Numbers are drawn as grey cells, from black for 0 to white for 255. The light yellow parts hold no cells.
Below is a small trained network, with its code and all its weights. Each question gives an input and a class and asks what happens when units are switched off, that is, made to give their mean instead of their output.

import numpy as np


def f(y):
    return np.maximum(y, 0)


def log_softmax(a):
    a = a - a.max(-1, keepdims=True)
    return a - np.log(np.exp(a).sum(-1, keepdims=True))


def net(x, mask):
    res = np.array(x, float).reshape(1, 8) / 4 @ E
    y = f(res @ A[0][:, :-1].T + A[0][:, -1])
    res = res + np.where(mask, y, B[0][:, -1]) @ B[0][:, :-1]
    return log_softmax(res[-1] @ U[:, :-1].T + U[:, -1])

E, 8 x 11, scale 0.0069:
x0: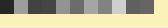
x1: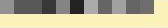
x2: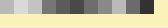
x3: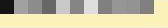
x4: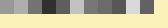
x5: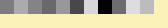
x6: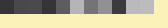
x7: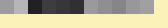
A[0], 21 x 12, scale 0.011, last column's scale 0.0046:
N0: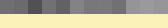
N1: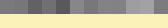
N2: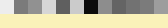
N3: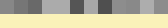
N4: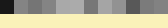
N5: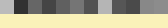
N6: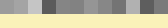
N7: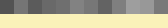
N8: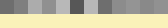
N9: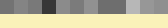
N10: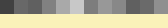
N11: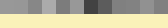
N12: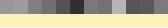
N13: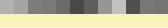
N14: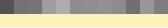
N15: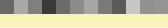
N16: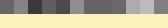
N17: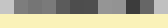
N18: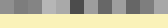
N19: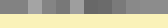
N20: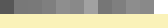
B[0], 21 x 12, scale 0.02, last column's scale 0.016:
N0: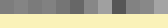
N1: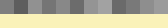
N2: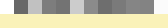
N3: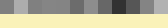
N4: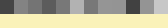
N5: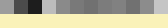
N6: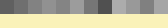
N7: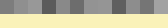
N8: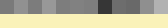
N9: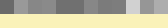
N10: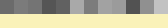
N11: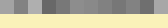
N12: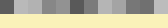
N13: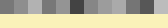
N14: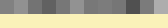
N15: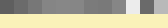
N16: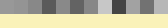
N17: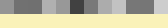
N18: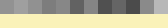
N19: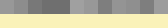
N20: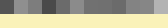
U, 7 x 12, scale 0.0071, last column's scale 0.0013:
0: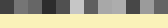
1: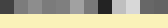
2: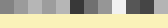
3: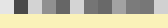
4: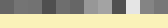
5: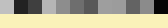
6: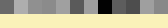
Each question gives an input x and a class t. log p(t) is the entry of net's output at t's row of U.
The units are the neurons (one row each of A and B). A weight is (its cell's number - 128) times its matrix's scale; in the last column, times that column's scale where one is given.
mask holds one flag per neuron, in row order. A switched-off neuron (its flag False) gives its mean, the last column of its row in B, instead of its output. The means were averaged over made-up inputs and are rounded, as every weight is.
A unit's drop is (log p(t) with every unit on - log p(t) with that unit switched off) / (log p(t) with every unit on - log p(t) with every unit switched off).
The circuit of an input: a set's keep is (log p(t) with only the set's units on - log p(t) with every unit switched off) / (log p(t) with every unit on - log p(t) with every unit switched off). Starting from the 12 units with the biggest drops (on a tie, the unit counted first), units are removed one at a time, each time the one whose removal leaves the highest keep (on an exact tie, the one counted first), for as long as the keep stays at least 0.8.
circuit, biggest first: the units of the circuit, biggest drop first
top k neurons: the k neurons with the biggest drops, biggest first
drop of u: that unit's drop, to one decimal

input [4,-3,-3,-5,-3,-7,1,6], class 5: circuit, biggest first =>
N5
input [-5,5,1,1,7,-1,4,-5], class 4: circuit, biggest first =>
N2, N15
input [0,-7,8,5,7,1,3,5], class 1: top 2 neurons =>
N6, N15
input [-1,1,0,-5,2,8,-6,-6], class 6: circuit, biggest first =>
N3, N18
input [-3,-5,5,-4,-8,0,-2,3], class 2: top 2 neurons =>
N17, N13
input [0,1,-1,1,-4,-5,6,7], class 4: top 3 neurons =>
N16, N2, N7
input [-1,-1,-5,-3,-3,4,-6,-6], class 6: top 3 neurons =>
N3, N18, N8
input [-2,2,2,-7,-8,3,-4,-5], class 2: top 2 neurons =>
N17, N13
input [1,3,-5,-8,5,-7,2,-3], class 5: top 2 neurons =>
N5, N17
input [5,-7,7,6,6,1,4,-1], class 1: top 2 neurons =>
N15, N6
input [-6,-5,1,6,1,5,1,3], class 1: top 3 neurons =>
N6, N8, N15
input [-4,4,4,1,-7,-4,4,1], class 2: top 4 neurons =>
N13, N12, N2, N17
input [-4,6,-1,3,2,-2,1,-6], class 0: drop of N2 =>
1.1
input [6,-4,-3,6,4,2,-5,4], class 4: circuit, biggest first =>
N15
